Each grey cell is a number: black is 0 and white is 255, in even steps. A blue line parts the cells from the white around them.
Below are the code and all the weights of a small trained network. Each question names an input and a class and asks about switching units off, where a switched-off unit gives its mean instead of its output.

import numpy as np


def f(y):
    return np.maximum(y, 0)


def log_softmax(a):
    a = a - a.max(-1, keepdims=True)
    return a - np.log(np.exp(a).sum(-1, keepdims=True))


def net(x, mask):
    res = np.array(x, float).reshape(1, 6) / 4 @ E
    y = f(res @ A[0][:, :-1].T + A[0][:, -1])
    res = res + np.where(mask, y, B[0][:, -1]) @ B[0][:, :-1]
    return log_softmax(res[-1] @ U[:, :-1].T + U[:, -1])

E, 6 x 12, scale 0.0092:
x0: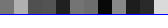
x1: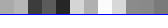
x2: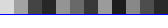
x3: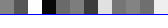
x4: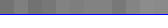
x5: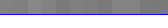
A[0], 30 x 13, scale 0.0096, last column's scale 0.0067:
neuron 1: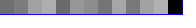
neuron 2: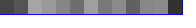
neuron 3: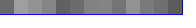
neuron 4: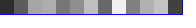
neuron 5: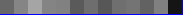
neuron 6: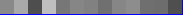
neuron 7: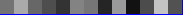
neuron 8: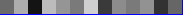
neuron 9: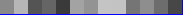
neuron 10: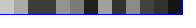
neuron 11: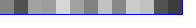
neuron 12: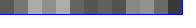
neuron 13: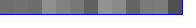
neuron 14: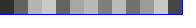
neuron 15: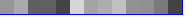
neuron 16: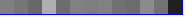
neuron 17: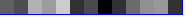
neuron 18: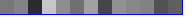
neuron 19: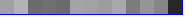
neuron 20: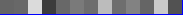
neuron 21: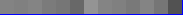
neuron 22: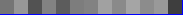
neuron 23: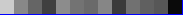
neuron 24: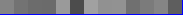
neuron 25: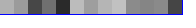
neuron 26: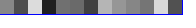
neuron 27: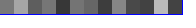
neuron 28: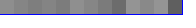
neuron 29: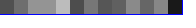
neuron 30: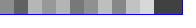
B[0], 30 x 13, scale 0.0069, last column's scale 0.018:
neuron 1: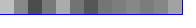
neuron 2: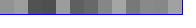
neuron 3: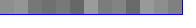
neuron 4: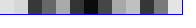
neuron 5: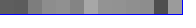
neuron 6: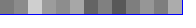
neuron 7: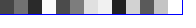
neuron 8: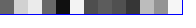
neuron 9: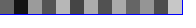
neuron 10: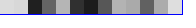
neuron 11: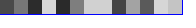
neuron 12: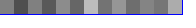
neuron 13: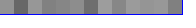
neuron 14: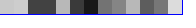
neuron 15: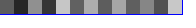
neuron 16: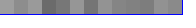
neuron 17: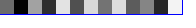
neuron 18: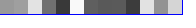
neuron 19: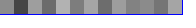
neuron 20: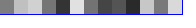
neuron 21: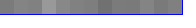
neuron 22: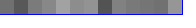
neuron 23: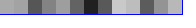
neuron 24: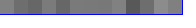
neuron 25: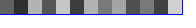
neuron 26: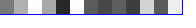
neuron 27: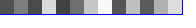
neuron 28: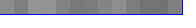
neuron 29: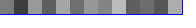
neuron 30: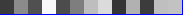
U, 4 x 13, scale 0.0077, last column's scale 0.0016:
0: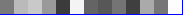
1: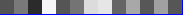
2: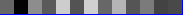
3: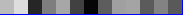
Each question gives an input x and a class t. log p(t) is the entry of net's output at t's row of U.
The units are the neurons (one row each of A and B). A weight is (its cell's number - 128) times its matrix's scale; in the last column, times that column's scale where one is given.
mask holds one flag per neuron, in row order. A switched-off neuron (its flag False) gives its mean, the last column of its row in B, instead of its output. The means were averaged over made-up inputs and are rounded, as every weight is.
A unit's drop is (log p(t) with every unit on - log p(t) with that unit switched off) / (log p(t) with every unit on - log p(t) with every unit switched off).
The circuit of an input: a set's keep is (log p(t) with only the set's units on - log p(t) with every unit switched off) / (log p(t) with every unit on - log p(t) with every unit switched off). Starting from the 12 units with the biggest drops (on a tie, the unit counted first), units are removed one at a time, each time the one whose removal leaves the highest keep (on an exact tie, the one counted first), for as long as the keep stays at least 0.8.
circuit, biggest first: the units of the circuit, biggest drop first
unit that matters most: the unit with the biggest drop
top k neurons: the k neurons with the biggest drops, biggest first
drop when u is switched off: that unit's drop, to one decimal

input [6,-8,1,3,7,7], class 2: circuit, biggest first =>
(neuron 17)
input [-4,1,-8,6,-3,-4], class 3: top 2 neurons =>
(neuron 4; neuron 14)
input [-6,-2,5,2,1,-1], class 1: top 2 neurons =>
(neuron 11; neuron 30)
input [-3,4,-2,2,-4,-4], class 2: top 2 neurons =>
(neuron 7; neuron 27)
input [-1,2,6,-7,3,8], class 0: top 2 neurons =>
(neuron 8; neuron 18)
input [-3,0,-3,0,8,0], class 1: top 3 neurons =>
(neuron 10; neuron 11; neuron 30)
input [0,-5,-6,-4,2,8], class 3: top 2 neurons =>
(neuron 4; neuron 14)
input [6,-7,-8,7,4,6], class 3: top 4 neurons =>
(neuron 4; neuron 14; neuron 8; neuron 18)
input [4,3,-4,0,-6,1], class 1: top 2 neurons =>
(neuron 7; neuron 10)
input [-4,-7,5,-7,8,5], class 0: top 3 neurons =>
(neuron 8; neuron 18; neuron 25)
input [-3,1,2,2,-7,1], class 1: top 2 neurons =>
(neuron 8; neuron 18)
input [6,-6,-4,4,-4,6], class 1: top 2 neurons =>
(neuron 7; neuron 27)
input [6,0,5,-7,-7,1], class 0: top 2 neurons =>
(neuron 8; neuron 18)
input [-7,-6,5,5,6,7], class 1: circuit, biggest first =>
(neuron 11)
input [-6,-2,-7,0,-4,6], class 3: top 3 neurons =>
(neuron 4; neuron 14; neuron 7)
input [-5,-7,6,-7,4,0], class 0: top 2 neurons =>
(neuron 8; neuron 18)
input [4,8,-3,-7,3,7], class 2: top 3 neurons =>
(neuron 25; neuron 9; neuron 15)
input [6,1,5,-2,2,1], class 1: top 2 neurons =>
(neuron 7; neuron 27)
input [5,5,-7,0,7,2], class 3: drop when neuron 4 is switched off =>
1.1
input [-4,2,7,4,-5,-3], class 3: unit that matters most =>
neuron 10
